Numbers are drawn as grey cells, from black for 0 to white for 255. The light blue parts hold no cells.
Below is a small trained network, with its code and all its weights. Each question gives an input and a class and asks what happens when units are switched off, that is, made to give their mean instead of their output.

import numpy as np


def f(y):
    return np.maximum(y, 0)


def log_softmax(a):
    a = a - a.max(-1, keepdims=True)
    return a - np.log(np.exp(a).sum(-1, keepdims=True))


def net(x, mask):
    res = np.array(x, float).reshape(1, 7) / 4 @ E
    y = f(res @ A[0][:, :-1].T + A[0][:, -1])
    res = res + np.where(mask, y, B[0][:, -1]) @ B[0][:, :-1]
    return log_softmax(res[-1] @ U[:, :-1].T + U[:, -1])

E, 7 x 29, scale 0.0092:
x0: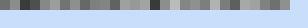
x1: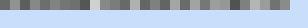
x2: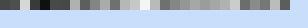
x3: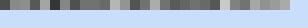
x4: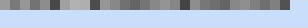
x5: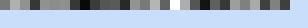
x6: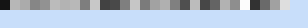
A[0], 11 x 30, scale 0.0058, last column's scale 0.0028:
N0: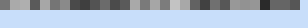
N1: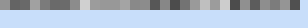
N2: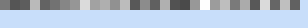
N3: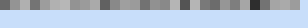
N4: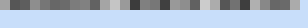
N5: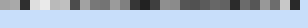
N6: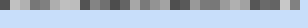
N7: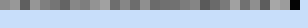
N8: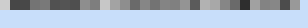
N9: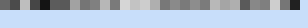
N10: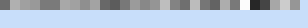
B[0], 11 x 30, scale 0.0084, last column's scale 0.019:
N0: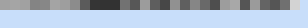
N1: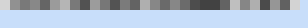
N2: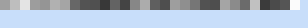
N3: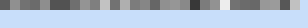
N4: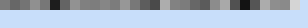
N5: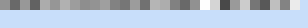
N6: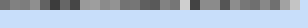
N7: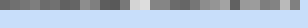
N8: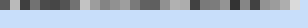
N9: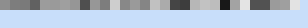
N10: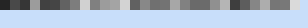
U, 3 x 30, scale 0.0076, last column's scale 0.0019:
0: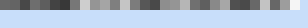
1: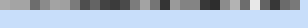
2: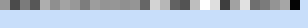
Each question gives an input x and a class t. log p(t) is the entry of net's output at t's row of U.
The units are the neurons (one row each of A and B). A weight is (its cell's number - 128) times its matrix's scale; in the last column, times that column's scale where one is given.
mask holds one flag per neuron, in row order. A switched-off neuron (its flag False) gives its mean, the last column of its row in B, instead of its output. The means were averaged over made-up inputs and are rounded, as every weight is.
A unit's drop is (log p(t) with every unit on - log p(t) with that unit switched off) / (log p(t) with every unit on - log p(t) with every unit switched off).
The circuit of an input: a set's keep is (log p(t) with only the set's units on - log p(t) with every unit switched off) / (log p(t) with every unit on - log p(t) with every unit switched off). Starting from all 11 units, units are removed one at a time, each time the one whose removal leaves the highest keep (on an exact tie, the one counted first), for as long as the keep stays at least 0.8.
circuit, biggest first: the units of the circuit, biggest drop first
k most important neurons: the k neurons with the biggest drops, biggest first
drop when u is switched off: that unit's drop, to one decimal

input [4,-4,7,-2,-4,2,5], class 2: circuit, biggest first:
[N9]
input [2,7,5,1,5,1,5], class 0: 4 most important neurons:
[N5, N10, N3, N6]
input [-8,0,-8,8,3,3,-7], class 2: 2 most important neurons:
[N5, N10]
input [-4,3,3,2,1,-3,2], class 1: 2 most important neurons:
[N5, N8]
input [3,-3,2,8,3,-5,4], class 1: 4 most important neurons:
[N2, N8, N1, N4]
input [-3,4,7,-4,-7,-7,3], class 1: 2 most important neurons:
[N2, N5]
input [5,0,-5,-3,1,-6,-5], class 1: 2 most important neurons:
[N2, N1]
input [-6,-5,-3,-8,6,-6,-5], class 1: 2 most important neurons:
[N2, N1]
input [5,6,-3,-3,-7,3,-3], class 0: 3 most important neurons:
[N2, N9, N1]
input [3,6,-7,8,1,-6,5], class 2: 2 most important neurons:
[N5, N0]
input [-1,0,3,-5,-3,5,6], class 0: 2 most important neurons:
[N2, N10]
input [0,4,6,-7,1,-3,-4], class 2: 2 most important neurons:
[N9, N10]
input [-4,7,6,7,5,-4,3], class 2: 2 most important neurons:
[N9, N0]
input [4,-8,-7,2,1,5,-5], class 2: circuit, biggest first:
[N5]
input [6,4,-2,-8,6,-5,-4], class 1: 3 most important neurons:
[N2, N10, N1]
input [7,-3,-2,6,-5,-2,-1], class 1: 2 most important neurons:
[N9, N10]
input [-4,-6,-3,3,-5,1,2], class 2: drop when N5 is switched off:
0.3
